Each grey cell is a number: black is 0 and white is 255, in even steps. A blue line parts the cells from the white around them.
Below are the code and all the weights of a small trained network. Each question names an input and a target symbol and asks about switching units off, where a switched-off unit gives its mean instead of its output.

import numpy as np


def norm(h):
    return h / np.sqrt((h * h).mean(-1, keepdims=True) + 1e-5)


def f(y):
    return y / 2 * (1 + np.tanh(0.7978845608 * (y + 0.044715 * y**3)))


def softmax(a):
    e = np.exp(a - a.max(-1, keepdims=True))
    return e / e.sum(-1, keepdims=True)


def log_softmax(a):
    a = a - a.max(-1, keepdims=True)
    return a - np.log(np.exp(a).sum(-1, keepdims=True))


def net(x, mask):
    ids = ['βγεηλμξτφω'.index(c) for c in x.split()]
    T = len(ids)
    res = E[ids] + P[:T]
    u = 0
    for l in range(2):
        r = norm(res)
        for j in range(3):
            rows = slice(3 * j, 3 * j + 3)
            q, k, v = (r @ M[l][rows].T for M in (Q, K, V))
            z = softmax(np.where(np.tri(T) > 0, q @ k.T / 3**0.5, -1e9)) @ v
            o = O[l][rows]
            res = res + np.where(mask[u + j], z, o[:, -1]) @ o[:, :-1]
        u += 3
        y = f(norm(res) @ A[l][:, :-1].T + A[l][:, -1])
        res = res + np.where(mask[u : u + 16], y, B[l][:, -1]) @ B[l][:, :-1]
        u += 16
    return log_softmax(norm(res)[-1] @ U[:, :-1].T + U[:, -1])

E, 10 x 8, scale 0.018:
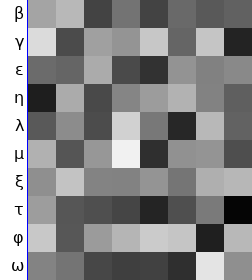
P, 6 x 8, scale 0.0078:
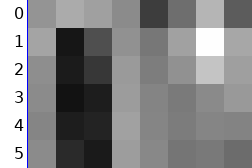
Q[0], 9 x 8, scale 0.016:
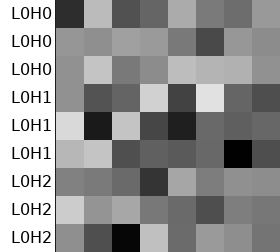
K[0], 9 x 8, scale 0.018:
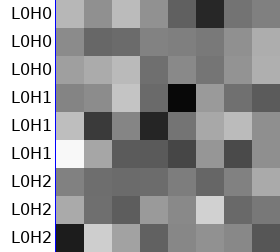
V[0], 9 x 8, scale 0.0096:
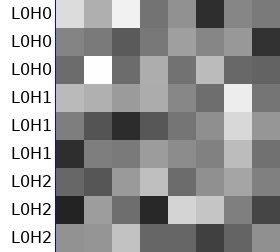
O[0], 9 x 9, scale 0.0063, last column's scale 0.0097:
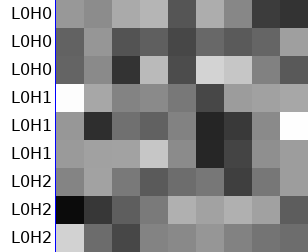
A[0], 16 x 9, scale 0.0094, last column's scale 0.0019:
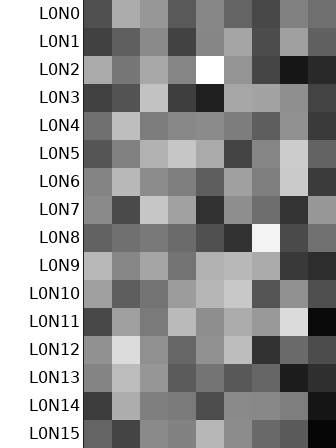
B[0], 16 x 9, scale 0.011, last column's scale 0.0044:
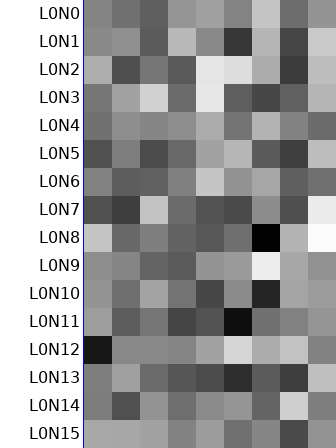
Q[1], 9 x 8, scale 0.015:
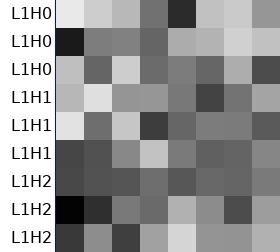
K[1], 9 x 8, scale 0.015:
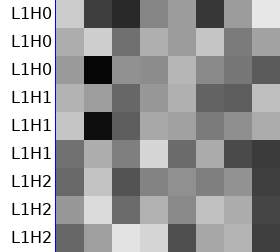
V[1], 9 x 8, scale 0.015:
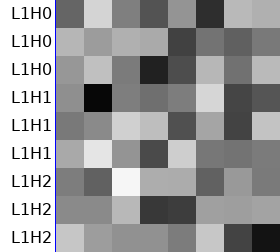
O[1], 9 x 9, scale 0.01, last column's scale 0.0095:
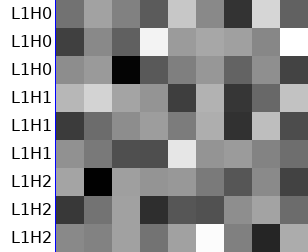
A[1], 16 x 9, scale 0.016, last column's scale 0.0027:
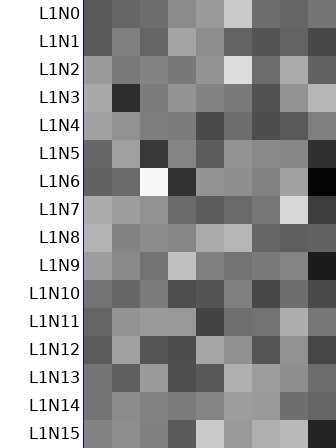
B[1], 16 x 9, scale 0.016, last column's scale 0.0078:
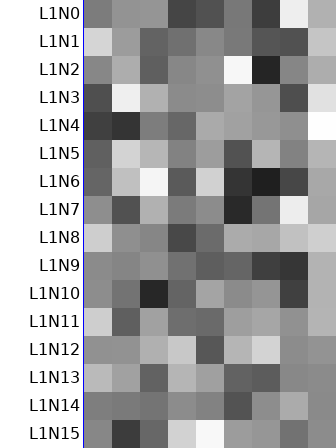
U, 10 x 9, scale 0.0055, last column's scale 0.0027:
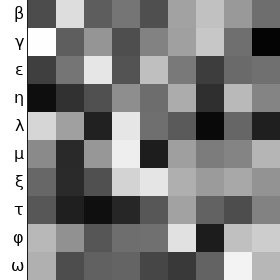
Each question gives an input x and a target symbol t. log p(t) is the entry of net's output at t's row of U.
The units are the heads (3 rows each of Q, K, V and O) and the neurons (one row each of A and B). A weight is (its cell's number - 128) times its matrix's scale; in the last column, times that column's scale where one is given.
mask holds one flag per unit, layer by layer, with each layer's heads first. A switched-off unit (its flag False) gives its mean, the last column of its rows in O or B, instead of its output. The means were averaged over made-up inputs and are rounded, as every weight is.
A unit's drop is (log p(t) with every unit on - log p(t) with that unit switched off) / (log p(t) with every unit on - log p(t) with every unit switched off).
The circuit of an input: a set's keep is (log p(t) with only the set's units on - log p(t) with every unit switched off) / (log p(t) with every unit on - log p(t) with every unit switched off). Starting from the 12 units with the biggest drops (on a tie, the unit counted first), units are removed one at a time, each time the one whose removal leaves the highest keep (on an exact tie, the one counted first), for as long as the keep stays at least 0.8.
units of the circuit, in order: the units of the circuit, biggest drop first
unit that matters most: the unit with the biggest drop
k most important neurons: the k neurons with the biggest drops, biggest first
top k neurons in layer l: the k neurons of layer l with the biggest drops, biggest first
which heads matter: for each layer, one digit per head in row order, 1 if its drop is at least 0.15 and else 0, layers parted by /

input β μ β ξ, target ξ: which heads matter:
000 / 010
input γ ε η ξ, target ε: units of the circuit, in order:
(L0H2, L1H0, L1N6)
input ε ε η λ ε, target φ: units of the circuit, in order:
(L1H2, L0H0, L1N0)
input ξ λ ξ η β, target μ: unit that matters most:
L0H0
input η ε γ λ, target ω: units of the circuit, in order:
(L1H2, L0H2, L1H0)
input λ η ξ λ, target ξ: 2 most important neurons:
(L1N15, L1N12)
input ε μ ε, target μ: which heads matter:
101 / 010
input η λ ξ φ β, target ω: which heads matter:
101 / 101
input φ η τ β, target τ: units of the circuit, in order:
(L0H2, L0H1, L1H0)
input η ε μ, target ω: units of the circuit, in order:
(L1H2, L1H0, L0H2)
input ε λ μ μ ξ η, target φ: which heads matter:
000 / 000
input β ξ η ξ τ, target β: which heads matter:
101 / 001
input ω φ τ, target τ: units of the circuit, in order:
(L1N4, L1N10)
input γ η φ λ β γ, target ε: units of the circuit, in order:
(L0H2, L1H0, L1N6)
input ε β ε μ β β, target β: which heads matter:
010 / 001
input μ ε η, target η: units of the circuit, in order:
(L0H2, L1N0, L1H0)
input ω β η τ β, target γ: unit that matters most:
L0H2
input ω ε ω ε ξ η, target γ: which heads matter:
000 / 100
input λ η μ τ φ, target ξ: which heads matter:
111 / 010
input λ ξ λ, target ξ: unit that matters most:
L1H1
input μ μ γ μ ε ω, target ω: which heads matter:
000 / 001
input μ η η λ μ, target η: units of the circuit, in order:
(L0H2, L0H0)
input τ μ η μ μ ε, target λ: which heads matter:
100 / 001
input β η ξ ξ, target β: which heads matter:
100 / 001
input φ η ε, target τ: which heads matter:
111 / 100
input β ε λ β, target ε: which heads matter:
111 / 101
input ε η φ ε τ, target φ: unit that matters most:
L1H2
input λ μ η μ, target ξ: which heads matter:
111 / 010
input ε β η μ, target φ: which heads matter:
100 / 001
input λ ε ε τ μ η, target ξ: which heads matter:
010 / 010
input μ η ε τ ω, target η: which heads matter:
001 / 101
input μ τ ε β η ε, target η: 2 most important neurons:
(L1N0, L0N1)
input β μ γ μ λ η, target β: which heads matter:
100 / 000
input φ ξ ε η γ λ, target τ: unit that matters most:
L0H2
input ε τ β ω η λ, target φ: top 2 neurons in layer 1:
(L1N0, L1N8)
